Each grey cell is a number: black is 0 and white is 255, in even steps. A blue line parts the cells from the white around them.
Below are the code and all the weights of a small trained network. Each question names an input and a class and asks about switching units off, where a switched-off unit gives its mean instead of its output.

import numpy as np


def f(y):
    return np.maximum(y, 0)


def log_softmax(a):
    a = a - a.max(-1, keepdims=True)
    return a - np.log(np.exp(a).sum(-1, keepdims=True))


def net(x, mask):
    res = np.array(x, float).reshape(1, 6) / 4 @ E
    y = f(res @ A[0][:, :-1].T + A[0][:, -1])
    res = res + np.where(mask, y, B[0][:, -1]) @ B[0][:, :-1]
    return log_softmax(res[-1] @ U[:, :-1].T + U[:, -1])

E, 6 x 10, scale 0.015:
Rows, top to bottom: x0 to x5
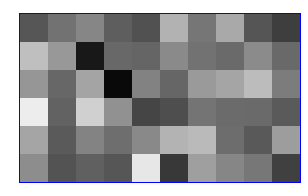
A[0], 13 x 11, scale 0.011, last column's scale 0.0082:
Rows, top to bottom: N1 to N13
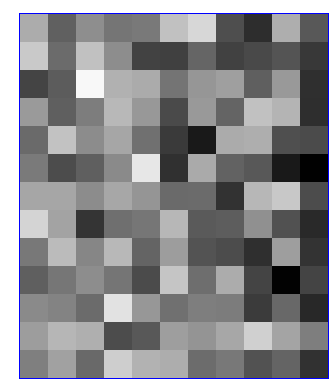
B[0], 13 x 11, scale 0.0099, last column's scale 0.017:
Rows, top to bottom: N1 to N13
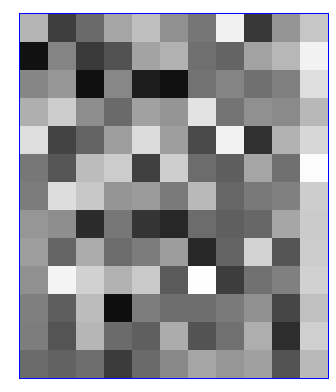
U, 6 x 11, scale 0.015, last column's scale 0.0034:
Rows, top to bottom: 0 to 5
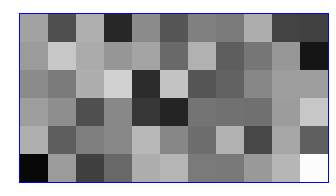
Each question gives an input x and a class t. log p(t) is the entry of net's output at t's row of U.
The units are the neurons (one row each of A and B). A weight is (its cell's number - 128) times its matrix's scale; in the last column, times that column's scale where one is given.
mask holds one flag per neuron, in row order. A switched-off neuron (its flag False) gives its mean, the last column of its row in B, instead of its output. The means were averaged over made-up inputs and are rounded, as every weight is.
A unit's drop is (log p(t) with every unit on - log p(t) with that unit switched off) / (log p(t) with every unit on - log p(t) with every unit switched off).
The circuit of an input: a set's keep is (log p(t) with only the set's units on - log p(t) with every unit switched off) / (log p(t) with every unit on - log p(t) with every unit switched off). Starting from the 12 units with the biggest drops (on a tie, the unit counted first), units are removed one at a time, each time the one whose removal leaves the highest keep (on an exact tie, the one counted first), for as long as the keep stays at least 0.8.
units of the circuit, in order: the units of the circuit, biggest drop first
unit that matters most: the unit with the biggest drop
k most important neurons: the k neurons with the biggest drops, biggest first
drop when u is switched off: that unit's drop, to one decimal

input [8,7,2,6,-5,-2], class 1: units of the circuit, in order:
[N10]
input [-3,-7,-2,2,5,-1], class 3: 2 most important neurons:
[N3, N5]
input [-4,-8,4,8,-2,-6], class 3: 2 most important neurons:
[N3, N6]
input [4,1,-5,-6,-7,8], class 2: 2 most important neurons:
[N6, N2]
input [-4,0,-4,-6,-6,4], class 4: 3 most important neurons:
[N2, N5, N10]
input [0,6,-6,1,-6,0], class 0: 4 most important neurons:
[N11, N3, N9, N13]
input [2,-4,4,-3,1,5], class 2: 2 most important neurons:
[N6, N2]
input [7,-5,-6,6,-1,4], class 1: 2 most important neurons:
[N10, N12]
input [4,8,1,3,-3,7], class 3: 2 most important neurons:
[N8, N12]
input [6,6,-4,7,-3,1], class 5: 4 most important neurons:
[N2, N3, N7, N4]
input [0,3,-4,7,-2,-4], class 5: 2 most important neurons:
[N2, N6]
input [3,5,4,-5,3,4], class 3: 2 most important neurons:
[N2, N8]
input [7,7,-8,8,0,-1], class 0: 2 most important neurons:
[N11, N9]
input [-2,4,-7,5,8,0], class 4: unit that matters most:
N1
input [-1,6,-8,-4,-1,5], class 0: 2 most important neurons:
[N11, N13]
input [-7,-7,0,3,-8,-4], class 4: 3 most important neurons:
[N5, N10, N8]
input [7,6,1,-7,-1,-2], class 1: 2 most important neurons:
[N10, N2]
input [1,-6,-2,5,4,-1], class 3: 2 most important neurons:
[N3, N5]
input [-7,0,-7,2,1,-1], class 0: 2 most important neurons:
[N11, N9]
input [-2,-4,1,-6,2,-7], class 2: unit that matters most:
N2
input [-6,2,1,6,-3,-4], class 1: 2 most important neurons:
[N7, N4]
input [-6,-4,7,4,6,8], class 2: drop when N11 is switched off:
0.1
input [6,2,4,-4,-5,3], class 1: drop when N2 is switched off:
0.3
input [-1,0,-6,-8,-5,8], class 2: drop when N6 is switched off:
1.1
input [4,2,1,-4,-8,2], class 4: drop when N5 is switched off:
0.4
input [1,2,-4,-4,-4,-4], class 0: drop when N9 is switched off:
0.4
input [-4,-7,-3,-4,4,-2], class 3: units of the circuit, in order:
[N3]
